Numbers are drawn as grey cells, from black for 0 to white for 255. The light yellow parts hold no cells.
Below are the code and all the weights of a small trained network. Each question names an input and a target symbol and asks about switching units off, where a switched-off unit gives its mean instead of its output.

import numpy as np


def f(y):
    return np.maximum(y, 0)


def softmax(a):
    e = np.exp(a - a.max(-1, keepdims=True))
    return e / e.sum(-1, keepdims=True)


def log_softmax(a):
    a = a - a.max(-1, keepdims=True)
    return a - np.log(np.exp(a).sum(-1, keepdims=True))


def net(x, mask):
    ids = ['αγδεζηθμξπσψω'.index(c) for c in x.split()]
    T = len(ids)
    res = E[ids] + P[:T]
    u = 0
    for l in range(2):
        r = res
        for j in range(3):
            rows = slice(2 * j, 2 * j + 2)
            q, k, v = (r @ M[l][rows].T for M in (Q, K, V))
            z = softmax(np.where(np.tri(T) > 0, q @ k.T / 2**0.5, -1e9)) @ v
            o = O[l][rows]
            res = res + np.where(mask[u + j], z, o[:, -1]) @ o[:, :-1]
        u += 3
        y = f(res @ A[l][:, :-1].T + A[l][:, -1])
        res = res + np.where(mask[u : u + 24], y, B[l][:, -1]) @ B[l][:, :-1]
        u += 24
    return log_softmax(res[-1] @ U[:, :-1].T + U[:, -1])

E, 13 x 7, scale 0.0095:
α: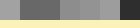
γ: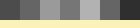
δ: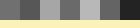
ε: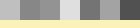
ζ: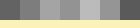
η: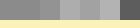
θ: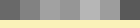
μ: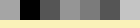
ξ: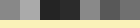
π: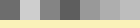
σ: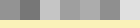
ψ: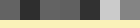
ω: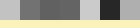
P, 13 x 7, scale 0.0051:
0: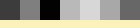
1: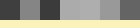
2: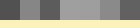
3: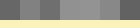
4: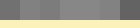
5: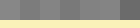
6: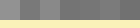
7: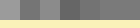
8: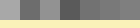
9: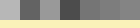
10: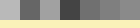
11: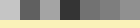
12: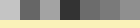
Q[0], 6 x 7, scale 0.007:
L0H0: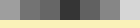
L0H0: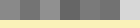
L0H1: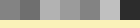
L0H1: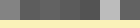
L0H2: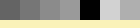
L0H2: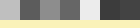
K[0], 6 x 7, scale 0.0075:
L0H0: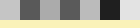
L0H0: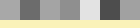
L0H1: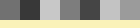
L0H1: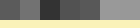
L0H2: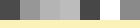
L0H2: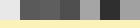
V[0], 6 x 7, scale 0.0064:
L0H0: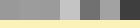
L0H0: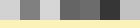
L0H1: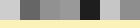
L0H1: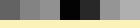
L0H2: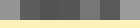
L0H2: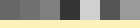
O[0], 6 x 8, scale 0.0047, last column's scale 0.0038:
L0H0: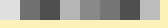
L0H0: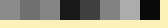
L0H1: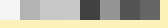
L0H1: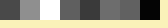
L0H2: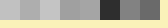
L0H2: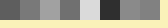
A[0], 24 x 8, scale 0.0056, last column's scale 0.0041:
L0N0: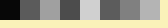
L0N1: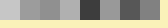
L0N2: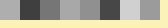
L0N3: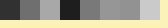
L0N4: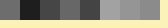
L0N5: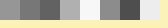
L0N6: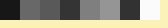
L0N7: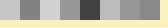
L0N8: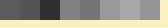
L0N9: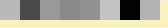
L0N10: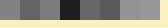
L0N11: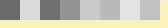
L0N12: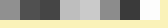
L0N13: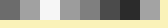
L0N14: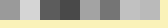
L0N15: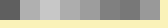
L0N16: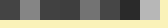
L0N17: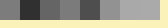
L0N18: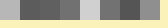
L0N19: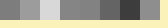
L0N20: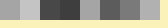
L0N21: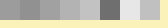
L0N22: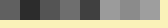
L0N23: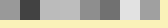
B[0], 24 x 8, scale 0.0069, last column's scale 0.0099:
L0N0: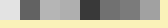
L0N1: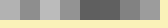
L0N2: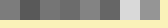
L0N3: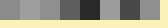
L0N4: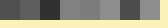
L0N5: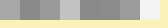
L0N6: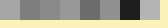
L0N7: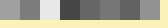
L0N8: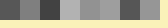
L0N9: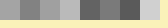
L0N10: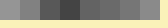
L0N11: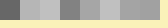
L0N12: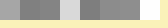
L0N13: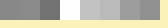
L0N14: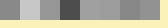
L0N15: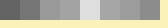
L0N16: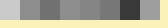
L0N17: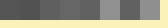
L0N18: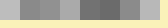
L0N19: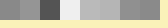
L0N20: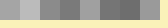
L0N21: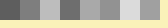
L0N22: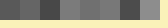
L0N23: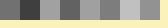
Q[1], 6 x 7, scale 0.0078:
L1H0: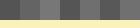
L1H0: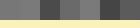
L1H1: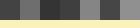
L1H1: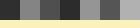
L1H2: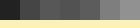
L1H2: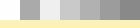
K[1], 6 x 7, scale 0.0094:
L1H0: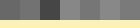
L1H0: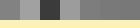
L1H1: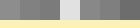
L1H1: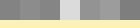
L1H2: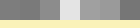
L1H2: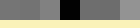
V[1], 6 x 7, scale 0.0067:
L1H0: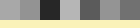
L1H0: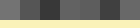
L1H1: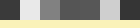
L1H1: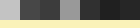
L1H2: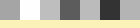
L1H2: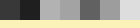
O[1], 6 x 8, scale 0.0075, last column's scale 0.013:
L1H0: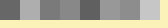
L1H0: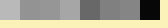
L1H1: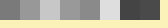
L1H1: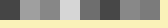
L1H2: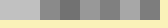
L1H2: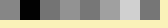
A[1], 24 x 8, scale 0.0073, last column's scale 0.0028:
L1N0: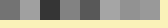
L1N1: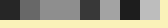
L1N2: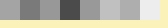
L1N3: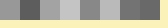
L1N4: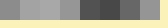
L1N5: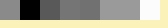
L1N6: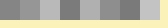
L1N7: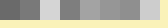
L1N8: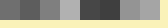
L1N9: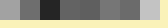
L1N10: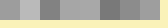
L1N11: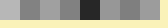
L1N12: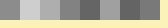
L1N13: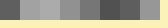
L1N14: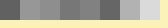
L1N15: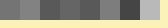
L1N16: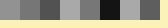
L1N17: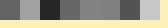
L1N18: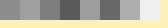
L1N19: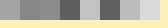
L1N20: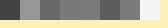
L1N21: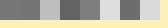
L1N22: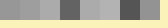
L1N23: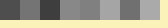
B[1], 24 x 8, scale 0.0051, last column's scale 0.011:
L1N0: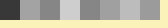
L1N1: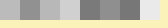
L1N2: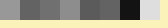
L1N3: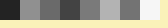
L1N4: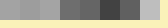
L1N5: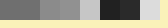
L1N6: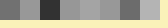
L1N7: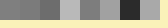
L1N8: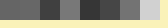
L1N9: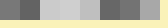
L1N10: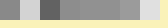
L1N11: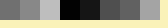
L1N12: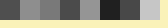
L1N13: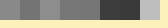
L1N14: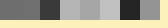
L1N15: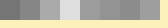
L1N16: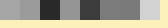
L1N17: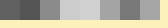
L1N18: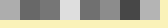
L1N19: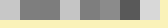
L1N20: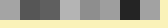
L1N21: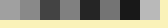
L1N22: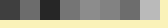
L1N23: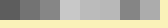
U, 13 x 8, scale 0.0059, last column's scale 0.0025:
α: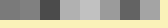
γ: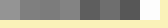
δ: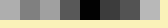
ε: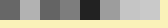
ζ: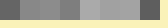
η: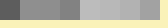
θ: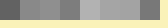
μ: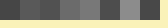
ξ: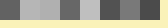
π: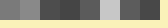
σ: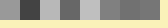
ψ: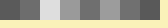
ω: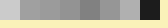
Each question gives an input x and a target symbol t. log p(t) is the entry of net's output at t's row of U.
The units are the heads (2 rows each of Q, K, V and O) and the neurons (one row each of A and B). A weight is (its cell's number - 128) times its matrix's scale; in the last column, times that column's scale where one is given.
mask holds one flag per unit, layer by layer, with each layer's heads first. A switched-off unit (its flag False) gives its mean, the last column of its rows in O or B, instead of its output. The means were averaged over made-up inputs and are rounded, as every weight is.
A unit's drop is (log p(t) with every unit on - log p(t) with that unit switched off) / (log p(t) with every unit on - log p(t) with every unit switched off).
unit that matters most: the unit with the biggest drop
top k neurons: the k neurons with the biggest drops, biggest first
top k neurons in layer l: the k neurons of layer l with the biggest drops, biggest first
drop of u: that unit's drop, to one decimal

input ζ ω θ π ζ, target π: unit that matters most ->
L1H1
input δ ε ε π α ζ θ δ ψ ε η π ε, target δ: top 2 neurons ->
(L1N11, L1N21)
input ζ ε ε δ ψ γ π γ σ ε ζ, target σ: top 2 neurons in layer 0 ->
(L0N23, L0N21)
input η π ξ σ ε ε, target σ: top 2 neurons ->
(L0N6, L0N23)
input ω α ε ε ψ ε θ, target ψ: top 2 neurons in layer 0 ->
(L0N5, L0N12)
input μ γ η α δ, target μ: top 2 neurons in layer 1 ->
(L1N8, L1N1)
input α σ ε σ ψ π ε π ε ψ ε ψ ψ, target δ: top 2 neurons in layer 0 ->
(L0N7, L0N3)
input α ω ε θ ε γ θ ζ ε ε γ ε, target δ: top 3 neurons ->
(L1N11, L0N7, L0N1)
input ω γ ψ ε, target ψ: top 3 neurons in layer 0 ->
(L0N5, L0N12, L0N18)
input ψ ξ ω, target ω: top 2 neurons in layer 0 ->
(L0N0, L0N2)
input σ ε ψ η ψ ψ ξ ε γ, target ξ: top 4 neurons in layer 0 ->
(L0N9, L0N14, L0N10, L0N8)
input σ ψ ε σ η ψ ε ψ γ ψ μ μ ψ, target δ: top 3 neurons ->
(L0N7, L1N11, L0N3)
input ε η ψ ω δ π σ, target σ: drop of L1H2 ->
0.2
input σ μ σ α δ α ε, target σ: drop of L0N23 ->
0.1
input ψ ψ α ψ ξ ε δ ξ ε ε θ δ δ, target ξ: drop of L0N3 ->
0.0
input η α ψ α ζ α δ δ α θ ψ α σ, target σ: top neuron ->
(L0N23)
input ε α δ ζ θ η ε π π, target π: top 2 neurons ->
(L0N11, L1N21)
